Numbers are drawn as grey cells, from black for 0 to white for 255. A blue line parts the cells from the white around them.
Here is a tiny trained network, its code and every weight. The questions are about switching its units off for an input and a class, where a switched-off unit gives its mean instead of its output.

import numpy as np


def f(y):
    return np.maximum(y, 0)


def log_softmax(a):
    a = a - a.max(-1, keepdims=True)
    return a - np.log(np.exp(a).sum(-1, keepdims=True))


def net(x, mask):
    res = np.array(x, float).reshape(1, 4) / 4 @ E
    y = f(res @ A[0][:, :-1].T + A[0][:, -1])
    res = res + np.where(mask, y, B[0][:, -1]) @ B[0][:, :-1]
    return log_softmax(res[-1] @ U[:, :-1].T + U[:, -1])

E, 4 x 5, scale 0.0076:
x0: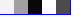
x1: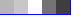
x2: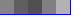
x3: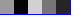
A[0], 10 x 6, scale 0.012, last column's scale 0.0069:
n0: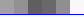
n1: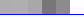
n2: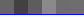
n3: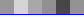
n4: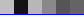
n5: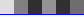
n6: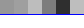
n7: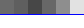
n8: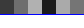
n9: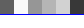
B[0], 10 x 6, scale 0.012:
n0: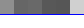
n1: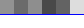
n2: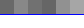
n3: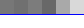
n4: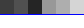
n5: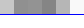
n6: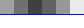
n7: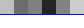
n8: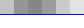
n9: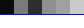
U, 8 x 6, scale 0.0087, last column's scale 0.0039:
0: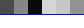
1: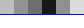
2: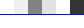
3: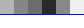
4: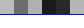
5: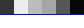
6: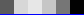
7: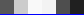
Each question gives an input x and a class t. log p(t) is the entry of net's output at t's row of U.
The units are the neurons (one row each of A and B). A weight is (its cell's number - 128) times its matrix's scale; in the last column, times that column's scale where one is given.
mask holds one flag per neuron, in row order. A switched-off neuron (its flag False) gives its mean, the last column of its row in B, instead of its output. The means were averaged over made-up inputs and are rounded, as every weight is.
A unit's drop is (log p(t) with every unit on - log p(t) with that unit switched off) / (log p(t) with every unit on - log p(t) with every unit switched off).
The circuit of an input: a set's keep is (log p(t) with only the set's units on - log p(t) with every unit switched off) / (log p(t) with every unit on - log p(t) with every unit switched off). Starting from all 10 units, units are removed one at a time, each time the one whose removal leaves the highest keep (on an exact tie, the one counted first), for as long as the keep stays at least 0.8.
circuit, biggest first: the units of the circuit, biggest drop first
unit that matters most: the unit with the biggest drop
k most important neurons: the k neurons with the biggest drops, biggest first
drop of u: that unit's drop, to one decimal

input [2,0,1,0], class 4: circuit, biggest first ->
(n8 n4 n9 n6)
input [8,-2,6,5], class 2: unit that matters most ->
n5
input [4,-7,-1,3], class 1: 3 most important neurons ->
(n7 n8 n9)
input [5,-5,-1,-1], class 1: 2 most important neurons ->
(n8 n7)
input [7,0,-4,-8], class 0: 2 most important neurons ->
(n9 n8)
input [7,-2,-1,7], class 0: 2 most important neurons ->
(n4 n8)
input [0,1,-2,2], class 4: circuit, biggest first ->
(n9 n8)
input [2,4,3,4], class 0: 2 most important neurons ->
(n4 n7)
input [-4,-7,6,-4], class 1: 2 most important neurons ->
(n7 n4)
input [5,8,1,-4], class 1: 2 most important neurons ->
(n1 n8)
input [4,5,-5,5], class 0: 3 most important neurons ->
(n4 n7 n0)
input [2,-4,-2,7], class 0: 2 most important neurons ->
(n4 n1)
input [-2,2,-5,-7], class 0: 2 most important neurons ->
(n9 n7)
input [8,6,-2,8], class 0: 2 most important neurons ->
(n4 n8)
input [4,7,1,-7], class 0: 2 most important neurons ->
(n9 n7)
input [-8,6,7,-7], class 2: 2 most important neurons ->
(n8 n4)
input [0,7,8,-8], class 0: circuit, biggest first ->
(n9)
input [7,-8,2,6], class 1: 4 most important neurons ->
(n7 n8 n9 n5)
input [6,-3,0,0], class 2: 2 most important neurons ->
(n5 n1)
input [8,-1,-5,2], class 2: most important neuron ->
(n5)
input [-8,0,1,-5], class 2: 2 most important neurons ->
(n8 n4)
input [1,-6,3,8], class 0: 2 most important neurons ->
(n4 n1)
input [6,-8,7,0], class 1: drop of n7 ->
0.3
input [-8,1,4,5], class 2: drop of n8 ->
0.9
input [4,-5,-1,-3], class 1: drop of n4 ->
0.2
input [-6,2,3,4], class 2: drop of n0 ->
0.1
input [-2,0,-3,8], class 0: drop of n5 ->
0.0
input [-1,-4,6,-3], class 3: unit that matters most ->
n7
